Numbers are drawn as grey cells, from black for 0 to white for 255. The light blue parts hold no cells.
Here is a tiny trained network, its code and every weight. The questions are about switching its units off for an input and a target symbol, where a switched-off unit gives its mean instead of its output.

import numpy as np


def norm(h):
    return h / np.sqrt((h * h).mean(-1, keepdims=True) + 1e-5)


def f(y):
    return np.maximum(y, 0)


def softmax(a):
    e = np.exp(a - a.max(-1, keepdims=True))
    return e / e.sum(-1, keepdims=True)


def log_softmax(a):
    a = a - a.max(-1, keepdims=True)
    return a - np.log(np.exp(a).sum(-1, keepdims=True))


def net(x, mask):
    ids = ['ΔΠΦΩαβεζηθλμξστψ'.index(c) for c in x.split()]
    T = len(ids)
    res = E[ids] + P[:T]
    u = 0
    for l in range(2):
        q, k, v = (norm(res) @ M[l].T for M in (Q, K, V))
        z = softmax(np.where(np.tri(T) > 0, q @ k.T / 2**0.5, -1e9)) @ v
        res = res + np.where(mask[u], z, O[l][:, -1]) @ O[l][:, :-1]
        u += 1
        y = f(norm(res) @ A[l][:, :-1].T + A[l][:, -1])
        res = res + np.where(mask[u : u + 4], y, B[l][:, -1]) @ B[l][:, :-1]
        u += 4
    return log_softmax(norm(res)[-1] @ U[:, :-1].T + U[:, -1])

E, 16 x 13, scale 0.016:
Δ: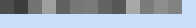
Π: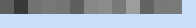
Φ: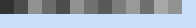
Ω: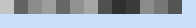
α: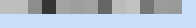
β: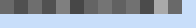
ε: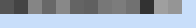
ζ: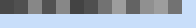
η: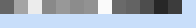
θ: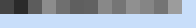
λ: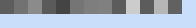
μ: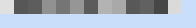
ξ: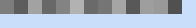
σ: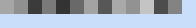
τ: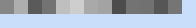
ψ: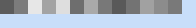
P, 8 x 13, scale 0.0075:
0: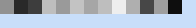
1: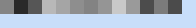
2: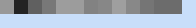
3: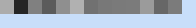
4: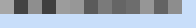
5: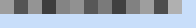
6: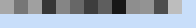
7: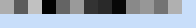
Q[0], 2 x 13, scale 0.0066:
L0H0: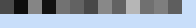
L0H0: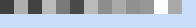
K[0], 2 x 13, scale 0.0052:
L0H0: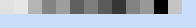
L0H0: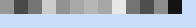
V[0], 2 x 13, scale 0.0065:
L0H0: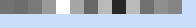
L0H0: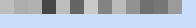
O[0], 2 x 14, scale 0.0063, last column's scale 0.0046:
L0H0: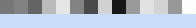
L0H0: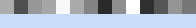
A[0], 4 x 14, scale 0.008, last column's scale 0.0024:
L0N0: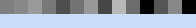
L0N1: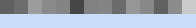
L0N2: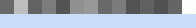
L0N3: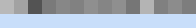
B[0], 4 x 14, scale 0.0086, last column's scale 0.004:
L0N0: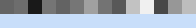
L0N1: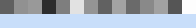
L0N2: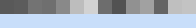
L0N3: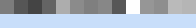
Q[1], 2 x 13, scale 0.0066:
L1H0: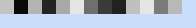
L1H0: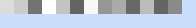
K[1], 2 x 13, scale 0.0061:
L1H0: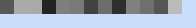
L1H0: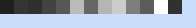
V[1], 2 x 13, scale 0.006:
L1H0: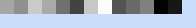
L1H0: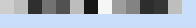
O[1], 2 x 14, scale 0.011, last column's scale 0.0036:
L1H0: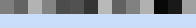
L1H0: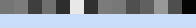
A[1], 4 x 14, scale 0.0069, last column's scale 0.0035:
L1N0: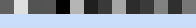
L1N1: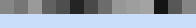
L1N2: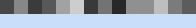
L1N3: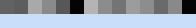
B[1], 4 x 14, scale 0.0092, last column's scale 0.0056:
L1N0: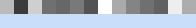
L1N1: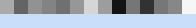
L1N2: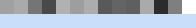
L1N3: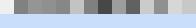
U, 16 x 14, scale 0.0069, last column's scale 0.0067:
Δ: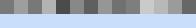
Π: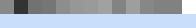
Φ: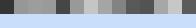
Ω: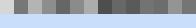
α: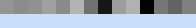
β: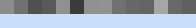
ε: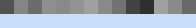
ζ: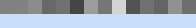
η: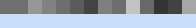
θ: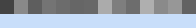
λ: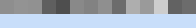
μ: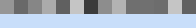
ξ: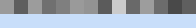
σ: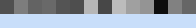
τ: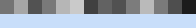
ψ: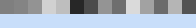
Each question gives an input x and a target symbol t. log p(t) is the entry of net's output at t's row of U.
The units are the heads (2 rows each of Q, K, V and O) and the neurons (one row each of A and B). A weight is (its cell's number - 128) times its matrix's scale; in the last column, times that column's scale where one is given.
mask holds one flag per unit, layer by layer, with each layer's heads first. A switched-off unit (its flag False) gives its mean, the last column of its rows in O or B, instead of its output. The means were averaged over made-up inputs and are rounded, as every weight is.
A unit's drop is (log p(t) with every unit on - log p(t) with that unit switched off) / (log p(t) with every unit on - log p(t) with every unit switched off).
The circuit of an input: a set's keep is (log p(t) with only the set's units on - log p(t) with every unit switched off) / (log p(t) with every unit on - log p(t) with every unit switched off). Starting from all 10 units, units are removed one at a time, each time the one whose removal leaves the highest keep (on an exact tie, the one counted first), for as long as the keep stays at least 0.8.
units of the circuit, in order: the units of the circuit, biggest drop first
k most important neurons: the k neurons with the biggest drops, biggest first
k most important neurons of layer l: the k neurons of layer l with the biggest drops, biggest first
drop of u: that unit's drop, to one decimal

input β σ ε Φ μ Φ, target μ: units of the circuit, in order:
[L1H0, L1N0]
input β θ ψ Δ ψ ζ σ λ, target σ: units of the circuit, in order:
[L0H0, L0N0]
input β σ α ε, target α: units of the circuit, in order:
[L0H0]
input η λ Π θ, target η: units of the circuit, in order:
[L1H0, L0N1, L0N2]
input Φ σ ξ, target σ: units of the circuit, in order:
[L0H0, L0N0]
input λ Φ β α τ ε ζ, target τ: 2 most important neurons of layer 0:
[L0N1, L0N2]
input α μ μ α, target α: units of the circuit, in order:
[L0H0, L1H0]
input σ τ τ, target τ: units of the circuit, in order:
[L1H0, L1N1]
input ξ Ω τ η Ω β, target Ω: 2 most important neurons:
[L1N3, L1N1]
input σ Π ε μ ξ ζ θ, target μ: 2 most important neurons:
[L1N0, L0N1]
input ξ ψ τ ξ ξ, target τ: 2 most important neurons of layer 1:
[L1N2, L1N1]
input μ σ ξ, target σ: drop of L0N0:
0.6
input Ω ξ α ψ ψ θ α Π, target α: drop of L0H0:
0.4
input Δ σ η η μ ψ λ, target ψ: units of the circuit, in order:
[L1H0]
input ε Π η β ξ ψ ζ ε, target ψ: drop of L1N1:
0.1
